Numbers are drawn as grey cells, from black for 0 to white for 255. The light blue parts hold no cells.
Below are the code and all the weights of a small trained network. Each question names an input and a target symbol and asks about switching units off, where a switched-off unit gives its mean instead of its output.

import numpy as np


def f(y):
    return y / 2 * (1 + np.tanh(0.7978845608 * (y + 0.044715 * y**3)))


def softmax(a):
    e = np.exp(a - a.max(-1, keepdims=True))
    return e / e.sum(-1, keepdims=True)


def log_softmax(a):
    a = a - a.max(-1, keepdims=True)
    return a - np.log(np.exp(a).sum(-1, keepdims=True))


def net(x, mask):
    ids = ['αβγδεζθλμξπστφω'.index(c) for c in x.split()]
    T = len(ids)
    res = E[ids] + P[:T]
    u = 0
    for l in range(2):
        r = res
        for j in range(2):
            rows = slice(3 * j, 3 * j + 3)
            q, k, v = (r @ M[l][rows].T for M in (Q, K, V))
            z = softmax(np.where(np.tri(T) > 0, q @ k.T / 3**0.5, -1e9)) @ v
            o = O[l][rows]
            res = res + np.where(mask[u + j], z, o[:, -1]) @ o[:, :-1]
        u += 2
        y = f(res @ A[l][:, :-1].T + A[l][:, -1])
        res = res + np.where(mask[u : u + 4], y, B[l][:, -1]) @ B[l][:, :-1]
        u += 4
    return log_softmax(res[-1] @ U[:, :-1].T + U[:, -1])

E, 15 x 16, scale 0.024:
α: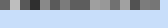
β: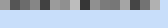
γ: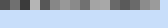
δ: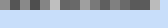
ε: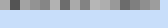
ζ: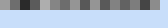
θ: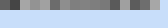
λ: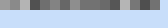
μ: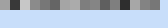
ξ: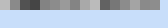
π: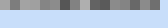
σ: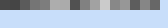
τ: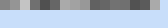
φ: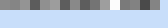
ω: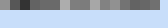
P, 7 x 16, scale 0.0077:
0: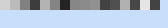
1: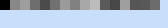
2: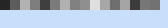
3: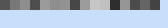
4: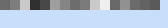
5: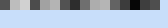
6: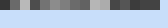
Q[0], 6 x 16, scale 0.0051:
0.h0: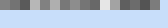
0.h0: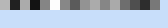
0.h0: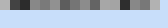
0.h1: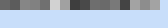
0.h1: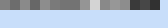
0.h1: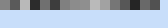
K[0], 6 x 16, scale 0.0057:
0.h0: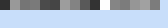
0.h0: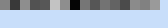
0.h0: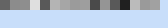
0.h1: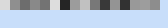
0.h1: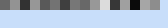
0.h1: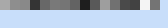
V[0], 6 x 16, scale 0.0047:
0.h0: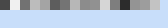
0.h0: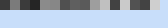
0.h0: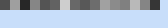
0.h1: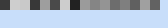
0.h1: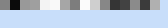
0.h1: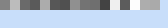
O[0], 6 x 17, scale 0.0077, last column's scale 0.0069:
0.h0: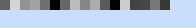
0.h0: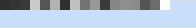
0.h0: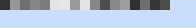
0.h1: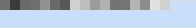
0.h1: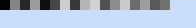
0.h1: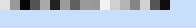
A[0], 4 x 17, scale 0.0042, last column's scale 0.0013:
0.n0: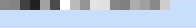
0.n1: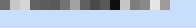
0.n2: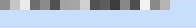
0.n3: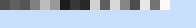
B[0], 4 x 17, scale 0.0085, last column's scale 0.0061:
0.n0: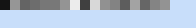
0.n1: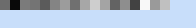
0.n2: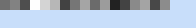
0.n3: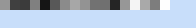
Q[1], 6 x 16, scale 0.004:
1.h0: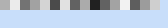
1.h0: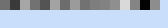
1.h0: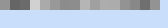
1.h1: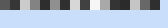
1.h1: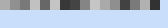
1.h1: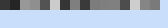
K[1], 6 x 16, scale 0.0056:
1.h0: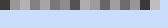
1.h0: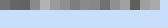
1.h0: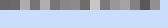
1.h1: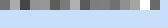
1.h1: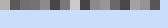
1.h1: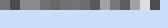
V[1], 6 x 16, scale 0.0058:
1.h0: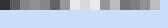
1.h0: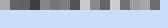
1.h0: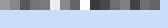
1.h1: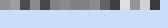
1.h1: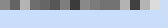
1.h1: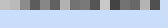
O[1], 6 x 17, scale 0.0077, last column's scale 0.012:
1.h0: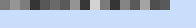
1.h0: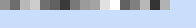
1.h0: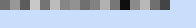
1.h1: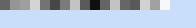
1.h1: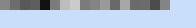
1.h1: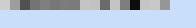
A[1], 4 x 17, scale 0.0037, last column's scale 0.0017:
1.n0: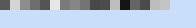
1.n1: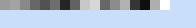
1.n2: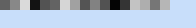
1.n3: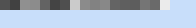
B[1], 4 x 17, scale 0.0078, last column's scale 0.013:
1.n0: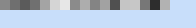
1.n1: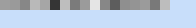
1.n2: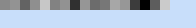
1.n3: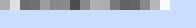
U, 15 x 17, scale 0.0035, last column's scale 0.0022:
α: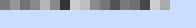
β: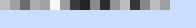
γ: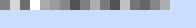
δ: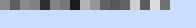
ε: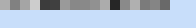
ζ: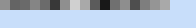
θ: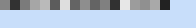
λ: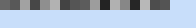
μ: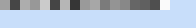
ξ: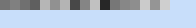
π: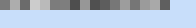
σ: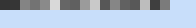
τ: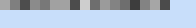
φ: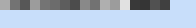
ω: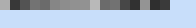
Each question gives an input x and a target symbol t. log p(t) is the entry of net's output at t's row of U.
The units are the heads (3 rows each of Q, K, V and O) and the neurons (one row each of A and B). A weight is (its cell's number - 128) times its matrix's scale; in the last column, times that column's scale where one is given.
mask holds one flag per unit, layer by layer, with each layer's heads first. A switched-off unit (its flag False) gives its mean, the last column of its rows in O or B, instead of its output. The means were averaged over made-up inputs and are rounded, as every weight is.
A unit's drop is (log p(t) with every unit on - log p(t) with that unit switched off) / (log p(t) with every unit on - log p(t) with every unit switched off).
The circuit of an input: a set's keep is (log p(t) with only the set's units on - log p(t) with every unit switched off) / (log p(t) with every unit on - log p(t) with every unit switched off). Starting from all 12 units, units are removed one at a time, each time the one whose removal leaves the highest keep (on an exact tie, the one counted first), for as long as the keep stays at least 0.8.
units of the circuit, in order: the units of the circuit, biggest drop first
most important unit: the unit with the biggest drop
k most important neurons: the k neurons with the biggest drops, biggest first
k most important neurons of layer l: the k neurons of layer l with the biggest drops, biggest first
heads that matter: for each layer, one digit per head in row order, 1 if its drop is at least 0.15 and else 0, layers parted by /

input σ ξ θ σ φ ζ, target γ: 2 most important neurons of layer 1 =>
1.n2, 1.n3
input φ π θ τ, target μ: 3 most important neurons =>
0.n3, 0.n1, 1.n1
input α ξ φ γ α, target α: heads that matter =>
11 / 00
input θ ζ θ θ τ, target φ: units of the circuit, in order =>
1.n2, 1.h1, 1.h0
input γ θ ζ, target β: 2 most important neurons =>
1.n2, 1.n1
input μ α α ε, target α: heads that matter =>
01 / 00
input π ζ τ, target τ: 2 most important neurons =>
0.n2, 0.n1
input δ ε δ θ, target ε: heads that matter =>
11 / 11
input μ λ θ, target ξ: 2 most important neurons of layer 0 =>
0.n0, 0.n2
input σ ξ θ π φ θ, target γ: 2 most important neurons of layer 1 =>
1.n2, 1.n3
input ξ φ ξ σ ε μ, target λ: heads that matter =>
01 / 11
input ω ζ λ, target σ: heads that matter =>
10 / 10
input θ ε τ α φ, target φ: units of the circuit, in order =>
1.h1, 1.n2, 1.h0, 0.h0
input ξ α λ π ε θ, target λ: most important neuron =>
0.n0
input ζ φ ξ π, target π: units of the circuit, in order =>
1.h1, 0.h1, 0.n3
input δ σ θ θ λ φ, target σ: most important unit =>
1.h0
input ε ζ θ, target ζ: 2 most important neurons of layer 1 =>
1.n0, 1.n2
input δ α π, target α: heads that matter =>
01 / 00
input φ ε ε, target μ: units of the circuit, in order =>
1.h0, 0.h0, 1.h1, 0.h1
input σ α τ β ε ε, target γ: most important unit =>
1.h1
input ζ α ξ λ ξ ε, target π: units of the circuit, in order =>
0.h1, 1.h1, 0.n3, 1.h0
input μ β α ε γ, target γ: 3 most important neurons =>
1.n1, 0.n3, 0.n1
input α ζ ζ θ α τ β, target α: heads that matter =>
11 / 00
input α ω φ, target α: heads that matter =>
01 / 00
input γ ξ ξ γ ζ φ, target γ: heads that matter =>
10 / 10
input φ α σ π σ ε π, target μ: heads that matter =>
11 / 11
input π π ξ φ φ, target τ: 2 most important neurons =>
0.n2, 0.n3
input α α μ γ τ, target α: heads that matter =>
11 / 00
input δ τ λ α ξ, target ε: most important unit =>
0.n3
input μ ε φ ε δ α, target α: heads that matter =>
01 / 00
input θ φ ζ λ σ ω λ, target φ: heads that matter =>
10 / 11
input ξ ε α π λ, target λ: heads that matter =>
01 / 11
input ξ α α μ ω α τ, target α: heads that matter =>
01 / 01
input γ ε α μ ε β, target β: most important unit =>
1.h0
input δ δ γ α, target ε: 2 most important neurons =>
0.n3, 1.n2
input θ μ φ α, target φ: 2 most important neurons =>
1.n2, 0.n1
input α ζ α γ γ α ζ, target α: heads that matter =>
11 / 00
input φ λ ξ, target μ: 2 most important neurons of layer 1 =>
1.n1, 1.n3
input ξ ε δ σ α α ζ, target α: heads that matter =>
01 / 01
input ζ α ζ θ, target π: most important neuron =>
0.n3
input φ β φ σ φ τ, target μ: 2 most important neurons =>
0.n3, 1.n1
